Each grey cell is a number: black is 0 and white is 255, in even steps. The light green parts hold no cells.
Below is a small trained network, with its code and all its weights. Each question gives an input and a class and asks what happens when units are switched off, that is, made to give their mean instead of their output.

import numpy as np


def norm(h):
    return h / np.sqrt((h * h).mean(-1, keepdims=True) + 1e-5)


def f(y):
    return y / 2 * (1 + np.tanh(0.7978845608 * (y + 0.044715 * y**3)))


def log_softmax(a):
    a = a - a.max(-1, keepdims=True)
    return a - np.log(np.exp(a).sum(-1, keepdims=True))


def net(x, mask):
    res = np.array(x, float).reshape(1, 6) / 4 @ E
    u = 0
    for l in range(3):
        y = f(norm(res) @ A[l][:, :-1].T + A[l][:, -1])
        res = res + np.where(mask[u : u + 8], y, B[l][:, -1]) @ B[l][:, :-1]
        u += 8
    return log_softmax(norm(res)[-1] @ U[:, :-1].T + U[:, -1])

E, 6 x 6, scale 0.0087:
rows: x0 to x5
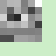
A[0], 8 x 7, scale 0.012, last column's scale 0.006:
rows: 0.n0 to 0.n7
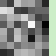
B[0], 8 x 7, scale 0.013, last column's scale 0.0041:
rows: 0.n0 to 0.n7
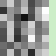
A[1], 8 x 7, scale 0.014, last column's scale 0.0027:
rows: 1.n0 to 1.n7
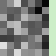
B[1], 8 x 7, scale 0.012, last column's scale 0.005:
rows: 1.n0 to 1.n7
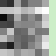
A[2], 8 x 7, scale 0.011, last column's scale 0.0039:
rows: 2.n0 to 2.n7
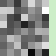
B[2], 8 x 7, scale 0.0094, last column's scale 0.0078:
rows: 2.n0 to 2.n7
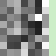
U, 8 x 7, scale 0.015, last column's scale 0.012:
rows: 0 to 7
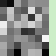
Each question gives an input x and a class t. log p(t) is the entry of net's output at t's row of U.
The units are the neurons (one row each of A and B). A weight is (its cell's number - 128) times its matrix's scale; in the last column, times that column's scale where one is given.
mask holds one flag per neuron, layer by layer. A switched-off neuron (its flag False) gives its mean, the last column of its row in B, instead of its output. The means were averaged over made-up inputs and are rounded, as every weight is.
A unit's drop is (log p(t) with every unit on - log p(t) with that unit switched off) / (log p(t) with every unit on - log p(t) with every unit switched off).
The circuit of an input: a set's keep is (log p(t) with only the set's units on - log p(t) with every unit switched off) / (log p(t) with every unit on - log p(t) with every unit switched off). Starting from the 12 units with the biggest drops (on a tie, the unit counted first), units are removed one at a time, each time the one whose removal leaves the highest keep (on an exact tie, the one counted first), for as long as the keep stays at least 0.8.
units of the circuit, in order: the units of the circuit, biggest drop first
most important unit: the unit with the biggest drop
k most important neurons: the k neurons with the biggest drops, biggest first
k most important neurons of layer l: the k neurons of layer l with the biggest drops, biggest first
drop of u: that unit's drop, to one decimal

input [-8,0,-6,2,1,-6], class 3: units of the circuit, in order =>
1.n1
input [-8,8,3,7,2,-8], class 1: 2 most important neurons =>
0.n5; 0.n4
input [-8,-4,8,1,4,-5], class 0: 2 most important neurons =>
1.n6; 1.n2
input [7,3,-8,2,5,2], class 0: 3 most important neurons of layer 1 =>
1.n0; 1.n3; 1.n1
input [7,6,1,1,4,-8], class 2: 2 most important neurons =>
0.n1; 1.n1
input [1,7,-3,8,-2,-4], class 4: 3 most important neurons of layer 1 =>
1.n1; 1.n2; 1.n7
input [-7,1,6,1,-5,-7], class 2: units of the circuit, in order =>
0.n1; 2.n2
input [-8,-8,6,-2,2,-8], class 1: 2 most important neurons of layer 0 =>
0.n3; 0.n7
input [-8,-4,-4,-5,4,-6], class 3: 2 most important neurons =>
1.n1; 0.n7
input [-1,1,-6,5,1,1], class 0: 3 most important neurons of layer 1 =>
1.n0; 1.n3; 1.n5
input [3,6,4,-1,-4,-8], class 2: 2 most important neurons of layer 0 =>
0.n1; 0.n3
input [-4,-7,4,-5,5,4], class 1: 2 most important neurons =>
0.n3; 0.n2
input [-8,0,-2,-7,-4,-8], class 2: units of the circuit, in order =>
0.n1; 1.n1
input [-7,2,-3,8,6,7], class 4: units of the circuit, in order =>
0.n2
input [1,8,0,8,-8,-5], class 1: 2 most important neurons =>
0.n5; 0.n4
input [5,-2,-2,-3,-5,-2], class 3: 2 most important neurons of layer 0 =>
0.n2; 0.n5
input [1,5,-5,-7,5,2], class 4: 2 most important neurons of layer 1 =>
1.n5; 1.n2
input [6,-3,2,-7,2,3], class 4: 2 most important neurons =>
1.n1; 1.n5
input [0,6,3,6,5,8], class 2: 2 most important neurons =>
0.n7; 0.n0
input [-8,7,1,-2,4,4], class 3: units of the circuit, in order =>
1.n1
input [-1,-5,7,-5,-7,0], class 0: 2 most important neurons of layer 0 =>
0.n2; 0.n5
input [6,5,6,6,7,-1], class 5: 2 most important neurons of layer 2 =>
2.n0; 2.n4
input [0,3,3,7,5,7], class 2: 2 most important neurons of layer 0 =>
0.n7; 0.n0
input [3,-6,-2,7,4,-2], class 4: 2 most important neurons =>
0.n2; 0.n5
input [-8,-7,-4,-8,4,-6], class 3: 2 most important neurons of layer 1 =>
1.n1; 1.n5
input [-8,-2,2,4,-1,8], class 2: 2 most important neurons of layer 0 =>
0.n7; 0.n0
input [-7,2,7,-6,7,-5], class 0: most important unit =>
1.n2
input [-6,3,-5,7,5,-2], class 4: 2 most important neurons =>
0.n2; 2.n5
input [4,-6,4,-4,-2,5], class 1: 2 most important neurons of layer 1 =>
1.n1; 1.n6
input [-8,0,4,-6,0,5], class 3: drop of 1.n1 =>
1.0
